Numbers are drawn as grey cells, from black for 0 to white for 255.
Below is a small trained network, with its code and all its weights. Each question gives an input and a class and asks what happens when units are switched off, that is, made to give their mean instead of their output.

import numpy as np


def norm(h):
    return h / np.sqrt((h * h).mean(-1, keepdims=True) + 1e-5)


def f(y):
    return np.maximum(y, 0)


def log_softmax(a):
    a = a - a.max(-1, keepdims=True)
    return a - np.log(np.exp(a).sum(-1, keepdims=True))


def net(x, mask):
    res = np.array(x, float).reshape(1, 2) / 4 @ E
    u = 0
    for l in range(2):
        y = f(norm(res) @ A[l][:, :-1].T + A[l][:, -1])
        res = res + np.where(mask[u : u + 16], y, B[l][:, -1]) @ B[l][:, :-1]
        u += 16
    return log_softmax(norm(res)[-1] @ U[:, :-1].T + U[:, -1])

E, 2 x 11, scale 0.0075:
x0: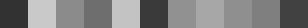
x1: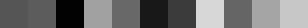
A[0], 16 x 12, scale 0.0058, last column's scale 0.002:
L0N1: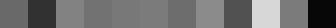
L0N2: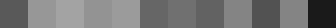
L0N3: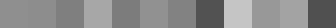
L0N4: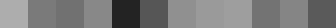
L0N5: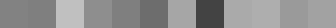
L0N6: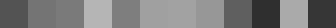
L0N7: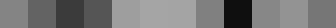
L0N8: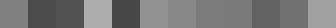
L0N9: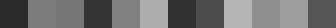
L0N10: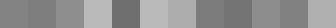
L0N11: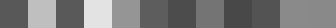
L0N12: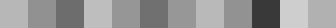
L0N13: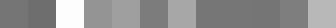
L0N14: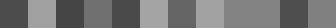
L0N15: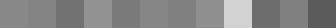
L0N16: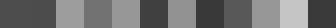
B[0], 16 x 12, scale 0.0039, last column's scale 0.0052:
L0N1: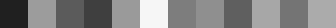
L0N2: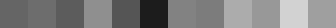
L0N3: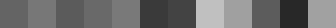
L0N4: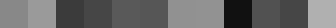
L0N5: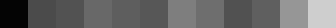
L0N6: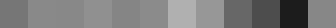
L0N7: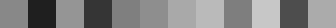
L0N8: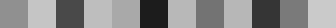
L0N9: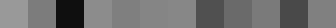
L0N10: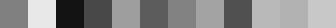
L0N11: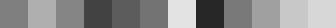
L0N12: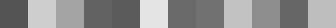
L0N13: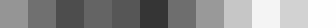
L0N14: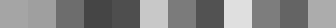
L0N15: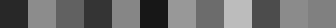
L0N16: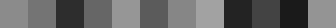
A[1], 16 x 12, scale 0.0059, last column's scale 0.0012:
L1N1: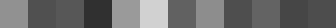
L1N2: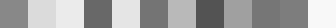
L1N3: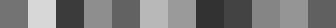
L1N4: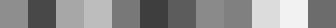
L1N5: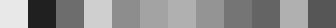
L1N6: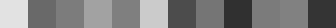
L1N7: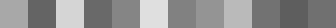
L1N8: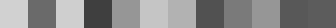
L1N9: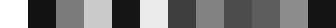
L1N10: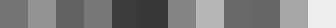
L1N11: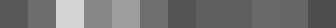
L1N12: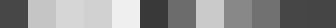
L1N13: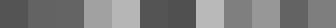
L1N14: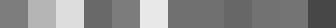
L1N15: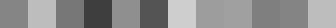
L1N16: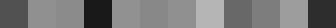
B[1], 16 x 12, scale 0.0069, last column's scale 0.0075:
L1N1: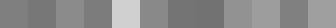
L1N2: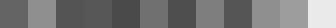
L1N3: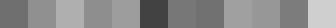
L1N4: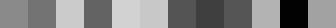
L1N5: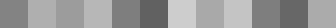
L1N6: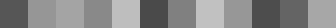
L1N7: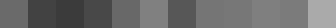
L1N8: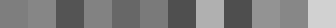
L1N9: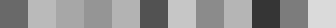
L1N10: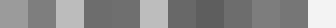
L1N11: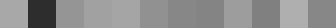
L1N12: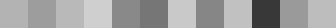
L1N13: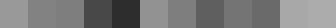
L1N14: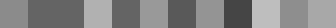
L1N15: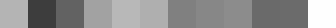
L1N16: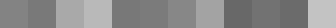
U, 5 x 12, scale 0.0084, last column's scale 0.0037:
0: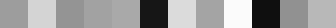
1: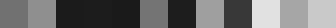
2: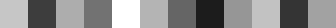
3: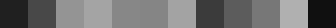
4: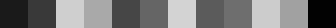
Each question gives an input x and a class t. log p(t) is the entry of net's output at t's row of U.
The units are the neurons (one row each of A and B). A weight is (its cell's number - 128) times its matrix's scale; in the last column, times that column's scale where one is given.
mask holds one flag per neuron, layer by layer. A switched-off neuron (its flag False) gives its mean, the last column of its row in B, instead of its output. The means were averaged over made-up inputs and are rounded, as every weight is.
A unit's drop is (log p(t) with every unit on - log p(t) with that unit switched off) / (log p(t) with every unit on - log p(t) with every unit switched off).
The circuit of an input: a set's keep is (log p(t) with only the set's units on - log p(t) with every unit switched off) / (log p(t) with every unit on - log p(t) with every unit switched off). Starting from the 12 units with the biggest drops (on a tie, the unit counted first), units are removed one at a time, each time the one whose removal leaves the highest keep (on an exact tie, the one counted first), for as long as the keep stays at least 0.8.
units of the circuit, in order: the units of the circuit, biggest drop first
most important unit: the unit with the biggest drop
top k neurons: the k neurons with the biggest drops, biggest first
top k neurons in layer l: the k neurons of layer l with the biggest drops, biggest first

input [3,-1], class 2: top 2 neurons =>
[L0N13 L0N2]
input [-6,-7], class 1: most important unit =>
L1N8
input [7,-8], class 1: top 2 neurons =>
[L1N2 L1N9]
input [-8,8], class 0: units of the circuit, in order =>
[L1N9 L1N5 L1N2]
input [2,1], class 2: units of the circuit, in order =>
[L1N15 L1N9 L1N8]
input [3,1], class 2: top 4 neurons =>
[L1N15 L1N9 L0N11 L0N8]
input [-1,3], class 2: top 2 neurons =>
[L1N2 L0N13]
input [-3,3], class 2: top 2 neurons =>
[L1N2 L0N1]
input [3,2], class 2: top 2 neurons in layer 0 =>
[L0N11 L0N8]
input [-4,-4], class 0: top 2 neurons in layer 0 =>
[L0N12 L0N11]
